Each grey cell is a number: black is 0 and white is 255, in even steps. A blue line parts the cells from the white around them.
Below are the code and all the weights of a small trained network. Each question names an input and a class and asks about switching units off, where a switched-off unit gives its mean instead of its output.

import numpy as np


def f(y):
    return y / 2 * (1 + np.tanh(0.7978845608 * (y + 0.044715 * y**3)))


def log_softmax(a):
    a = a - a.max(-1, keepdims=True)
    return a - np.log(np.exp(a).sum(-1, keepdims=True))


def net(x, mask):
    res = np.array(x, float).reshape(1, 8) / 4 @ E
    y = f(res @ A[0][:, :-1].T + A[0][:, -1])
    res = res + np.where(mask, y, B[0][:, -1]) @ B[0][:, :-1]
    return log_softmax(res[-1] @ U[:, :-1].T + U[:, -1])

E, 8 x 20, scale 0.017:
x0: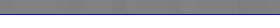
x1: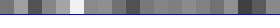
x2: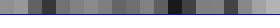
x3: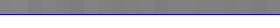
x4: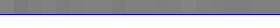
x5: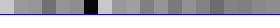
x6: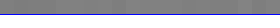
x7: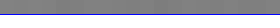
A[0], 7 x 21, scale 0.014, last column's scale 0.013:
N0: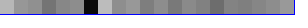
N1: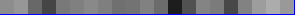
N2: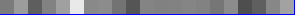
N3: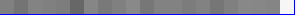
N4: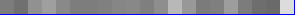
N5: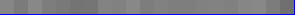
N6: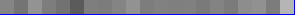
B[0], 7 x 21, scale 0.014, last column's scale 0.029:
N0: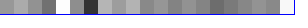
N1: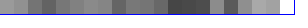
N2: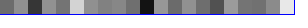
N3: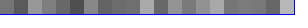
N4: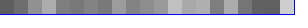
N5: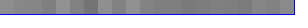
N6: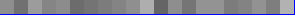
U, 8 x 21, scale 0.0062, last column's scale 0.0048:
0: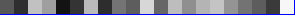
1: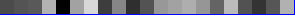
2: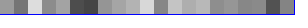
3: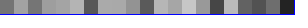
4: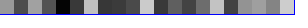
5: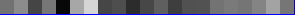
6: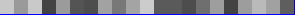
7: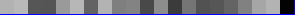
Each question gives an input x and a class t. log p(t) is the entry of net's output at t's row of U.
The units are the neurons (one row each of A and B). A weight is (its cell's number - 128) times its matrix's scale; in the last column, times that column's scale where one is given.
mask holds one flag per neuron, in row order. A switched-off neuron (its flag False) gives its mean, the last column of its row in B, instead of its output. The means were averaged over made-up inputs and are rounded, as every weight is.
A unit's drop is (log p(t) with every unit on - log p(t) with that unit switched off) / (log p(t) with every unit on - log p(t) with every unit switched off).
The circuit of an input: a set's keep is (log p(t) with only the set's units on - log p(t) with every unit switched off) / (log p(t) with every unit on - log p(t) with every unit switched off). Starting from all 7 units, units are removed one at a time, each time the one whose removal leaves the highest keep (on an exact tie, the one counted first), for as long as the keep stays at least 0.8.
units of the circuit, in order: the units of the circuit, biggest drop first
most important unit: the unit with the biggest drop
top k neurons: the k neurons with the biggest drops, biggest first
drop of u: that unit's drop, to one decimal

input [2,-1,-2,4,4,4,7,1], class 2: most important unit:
N2
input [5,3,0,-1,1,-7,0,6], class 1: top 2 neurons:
(N1; N0)
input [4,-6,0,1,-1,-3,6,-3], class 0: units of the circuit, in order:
(N0; N1)
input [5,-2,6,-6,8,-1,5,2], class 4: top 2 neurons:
(N0; N2)
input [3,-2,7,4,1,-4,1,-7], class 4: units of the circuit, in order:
(N0; N2)
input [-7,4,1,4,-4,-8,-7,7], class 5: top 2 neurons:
(N4; N0)
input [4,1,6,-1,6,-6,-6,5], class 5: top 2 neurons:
(N0; N6)
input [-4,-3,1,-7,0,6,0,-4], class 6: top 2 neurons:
(N4; N2)
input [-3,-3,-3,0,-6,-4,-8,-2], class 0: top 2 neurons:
(N0; N2)
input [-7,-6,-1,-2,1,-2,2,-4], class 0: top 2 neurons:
(N0; N1)
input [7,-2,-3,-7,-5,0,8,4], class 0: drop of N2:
0.2
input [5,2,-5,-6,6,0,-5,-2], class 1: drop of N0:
1.0
